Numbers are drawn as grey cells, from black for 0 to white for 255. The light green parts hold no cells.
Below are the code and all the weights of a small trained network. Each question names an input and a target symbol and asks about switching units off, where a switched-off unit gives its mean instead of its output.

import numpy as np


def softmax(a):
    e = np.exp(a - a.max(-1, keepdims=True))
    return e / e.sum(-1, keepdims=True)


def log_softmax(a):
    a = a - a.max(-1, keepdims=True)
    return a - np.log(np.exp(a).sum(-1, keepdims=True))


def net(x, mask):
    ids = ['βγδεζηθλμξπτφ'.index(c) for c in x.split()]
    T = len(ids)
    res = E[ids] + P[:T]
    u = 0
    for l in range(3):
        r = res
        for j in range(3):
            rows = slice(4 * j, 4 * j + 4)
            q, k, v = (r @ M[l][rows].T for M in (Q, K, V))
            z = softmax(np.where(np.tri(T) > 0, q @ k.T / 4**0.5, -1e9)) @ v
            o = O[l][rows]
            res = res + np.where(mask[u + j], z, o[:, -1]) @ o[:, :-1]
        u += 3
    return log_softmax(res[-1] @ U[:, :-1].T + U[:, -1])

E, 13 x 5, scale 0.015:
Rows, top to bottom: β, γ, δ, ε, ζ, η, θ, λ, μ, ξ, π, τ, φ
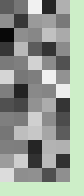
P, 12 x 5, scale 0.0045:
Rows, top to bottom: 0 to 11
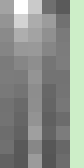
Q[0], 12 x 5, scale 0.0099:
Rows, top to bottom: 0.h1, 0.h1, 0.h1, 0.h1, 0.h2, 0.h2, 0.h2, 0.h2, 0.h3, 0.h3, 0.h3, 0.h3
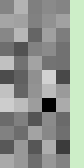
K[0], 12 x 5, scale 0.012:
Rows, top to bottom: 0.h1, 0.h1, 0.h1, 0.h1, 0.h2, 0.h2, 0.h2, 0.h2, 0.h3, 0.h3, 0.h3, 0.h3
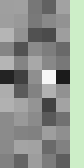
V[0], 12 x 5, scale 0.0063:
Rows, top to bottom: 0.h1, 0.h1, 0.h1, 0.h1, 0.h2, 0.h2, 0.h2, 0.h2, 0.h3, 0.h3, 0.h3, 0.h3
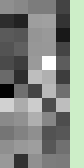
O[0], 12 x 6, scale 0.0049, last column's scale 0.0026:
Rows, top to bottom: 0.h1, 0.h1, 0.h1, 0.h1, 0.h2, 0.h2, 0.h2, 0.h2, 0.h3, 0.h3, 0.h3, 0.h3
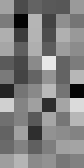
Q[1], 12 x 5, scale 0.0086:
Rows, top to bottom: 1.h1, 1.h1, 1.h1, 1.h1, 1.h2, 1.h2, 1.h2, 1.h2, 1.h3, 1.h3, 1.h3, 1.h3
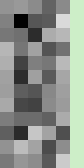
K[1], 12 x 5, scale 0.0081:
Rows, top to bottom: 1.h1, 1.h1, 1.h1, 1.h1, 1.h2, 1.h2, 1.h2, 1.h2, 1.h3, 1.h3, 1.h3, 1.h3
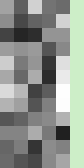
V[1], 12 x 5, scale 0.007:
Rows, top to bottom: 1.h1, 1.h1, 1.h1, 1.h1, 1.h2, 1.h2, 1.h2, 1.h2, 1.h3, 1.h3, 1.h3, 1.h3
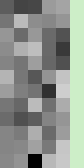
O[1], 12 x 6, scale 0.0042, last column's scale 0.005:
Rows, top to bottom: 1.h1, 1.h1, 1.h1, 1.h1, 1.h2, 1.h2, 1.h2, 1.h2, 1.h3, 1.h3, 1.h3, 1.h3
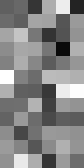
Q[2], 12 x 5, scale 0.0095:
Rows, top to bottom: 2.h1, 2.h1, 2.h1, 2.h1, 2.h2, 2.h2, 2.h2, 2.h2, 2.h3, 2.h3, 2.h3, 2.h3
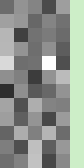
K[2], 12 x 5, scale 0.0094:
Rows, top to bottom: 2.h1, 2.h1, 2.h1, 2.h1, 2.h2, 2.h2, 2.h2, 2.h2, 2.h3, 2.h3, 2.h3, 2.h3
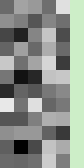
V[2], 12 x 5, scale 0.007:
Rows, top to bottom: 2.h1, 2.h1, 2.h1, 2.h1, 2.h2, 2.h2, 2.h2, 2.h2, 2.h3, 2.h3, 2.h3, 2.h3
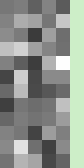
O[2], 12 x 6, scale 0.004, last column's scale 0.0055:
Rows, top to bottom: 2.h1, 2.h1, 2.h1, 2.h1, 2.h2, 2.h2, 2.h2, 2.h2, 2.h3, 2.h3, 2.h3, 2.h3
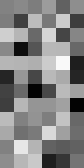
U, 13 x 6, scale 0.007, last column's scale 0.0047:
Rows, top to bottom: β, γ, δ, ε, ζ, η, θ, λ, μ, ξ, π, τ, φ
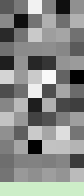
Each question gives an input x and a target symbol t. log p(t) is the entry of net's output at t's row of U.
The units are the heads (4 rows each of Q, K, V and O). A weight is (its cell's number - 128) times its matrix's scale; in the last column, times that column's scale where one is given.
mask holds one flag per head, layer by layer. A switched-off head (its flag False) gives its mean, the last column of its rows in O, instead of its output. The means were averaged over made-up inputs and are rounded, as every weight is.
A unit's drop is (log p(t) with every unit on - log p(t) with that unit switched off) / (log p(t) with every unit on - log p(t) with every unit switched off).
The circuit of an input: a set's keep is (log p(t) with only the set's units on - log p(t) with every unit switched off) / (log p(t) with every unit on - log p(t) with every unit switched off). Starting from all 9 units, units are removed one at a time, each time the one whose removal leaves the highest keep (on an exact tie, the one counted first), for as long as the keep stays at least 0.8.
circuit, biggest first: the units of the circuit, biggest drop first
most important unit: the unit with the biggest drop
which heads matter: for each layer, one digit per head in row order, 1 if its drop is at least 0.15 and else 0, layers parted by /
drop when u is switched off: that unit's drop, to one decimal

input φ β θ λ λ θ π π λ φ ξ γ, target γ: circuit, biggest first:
0.h1, 0.h2, 2.h3
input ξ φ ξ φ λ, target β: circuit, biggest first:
0.h2, 1.h2
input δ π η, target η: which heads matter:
000 / 010 / 010
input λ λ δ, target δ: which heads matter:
110 / 110 / 010
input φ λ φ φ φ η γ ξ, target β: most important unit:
2.h3
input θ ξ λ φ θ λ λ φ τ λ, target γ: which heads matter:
110 / 000 / 001
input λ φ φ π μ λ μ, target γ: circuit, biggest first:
2.h3, 0.h2
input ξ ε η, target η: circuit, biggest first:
2.h2, 0.h2
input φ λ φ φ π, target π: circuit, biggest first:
1.h1, 2.h2
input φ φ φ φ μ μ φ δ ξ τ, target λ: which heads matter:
100 / 010 / 001
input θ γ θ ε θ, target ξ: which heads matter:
000 / 100 / 010
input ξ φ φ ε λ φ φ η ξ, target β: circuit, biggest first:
1.h2, 0.h2
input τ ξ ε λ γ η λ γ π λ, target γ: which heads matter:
110 / 100 / 001
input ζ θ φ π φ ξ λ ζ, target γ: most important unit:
0.h1
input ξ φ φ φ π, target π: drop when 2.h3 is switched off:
-0.1
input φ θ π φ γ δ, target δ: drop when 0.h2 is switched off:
0.5
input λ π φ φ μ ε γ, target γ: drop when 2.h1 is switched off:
-0.1
